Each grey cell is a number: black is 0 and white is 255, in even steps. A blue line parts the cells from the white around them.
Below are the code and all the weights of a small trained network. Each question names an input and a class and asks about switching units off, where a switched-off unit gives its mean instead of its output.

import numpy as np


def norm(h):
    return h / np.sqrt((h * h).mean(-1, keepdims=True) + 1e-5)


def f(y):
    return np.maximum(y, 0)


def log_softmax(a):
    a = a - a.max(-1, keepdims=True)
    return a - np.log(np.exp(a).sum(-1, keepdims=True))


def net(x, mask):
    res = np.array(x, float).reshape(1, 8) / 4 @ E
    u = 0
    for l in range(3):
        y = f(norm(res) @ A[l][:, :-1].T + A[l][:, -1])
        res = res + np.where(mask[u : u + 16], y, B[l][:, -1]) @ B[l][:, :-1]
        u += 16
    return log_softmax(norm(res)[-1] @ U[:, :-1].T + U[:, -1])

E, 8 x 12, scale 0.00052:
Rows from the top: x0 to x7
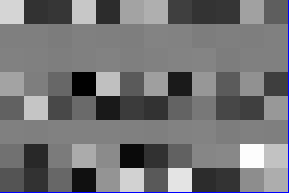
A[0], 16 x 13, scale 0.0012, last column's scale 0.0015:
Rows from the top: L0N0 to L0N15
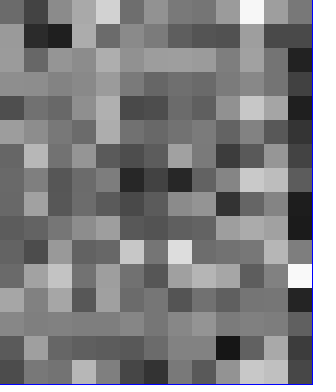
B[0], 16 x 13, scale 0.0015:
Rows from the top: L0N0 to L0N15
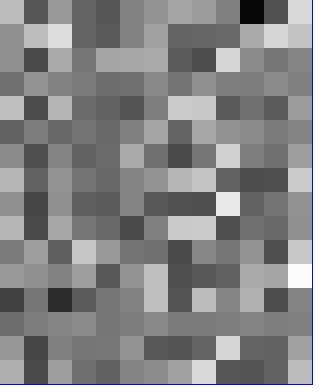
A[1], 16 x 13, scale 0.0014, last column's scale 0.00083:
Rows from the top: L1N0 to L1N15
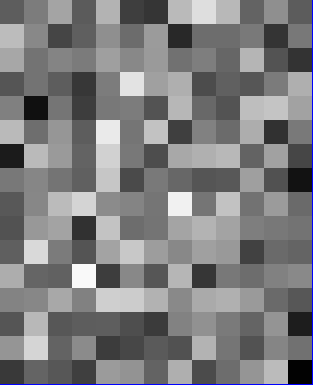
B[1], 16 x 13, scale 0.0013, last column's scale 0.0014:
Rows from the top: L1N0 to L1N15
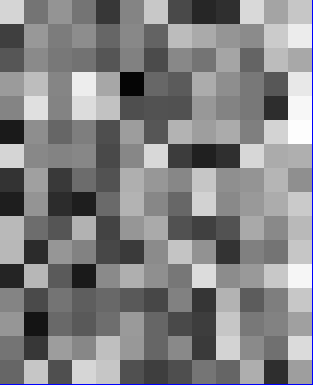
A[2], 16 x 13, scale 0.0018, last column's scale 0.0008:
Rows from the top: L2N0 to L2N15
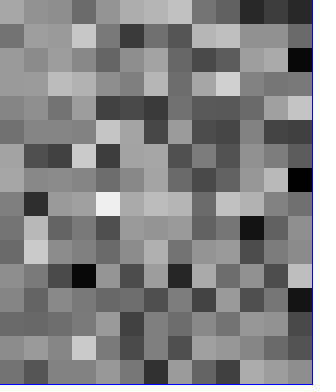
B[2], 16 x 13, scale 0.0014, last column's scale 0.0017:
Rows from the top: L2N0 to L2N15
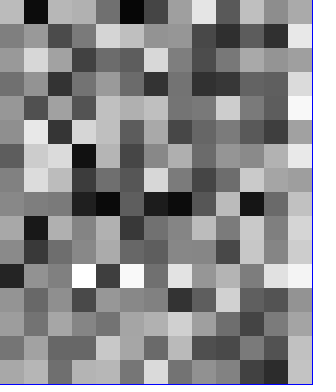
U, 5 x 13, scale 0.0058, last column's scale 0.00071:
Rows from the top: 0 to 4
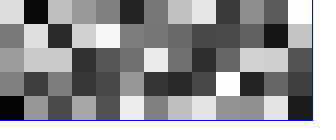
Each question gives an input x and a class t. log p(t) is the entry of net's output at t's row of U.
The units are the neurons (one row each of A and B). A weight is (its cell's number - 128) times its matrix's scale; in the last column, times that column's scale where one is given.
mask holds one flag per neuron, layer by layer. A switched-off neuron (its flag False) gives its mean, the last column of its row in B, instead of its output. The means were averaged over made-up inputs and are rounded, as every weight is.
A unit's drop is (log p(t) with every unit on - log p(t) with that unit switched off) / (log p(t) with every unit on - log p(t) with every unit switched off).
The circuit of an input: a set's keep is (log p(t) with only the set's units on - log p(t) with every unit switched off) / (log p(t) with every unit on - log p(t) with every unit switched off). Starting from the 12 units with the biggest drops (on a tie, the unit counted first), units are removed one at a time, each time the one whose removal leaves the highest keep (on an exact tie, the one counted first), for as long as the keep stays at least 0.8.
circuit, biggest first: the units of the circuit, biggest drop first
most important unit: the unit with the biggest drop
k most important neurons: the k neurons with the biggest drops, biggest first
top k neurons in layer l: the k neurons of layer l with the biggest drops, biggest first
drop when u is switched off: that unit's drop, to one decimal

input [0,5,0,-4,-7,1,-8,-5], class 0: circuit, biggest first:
(L2N0, L1N10)
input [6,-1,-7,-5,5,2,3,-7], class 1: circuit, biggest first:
(L2N1, L2N14)
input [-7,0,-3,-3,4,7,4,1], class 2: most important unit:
L1N0
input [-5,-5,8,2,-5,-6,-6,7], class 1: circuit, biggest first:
(L2N5, L1N3)
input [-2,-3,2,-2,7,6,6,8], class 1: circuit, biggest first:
(L1N4, L2N15)
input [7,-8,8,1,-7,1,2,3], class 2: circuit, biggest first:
(L0N1, L2N6)
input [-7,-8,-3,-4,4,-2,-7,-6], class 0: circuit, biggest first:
(L1N10, L2N9, L2N10)
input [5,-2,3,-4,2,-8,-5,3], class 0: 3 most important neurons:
(L2N9, L0N11, L1N0)
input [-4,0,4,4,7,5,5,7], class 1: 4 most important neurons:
(L1N4, L1N15, L2N15, L0N0)
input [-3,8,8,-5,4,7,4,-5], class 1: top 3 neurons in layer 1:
(L1N5, L1N1, L1N14)
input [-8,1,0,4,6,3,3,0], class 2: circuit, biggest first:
(L1N0, L1N6)
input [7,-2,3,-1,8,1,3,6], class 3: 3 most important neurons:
(L0N11, L0N14, L1N0)
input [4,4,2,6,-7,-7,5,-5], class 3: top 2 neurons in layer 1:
(L1N4, L1N3)
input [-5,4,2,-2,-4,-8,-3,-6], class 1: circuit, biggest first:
(L2N3)
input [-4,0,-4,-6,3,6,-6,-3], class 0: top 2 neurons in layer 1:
(L1N10, L1N5)
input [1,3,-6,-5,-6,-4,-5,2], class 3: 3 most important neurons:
(L2N8, L0N0, L0N7)
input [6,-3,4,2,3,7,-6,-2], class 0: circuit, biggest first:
(L2N9, L2N0)
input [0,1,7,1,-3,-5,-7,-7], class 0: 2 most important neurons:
(L2N0, L1N10)
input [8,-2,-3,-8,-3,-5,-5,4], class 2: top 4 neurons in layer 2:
(L2N6, L2N11, L2N2, L2N7)
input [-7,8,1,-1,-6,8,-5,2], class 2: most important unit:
L1N6
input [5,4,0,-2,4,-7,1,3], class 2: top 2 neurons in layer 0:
(L0N1, L0N0)
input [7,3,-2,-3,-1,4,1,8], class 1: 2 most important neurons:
(L1N4, L0N11)
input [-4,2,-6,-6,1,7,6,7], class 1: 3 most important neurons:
(L1N4, L2N15, L1N15)
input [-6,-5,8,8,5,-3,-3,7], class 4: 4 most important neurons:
(L2N11, L1N7, L2N1, L2N3)
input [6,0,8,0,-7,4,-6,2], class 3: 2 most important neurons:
(L2N8, L0N11)
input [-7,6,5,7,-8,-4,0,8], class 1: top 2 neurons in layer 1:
(L1N15, L1N4)
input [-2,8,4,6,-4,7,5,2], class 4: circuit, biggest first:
(L2N11)
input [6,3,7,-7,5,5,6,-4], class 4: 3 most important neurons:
(L1N11, L0N11, L1N0)
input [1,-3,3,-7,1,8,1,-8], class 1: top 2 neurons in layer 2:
(L2N1, L2N11)
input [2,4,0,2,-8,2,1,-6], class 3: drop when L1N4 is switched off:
0.2
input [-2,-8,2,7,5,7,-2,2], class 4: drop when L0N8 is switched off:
0.0
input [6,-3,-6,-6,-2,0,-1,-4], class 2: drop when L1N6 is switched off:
-0.1
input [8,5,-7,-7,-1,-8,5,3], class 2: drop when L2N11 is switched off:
0.1
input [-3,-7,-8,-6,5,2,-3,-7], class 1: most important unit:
L2N1
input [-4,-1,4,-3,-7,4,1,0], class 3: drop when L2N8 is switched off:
0.2
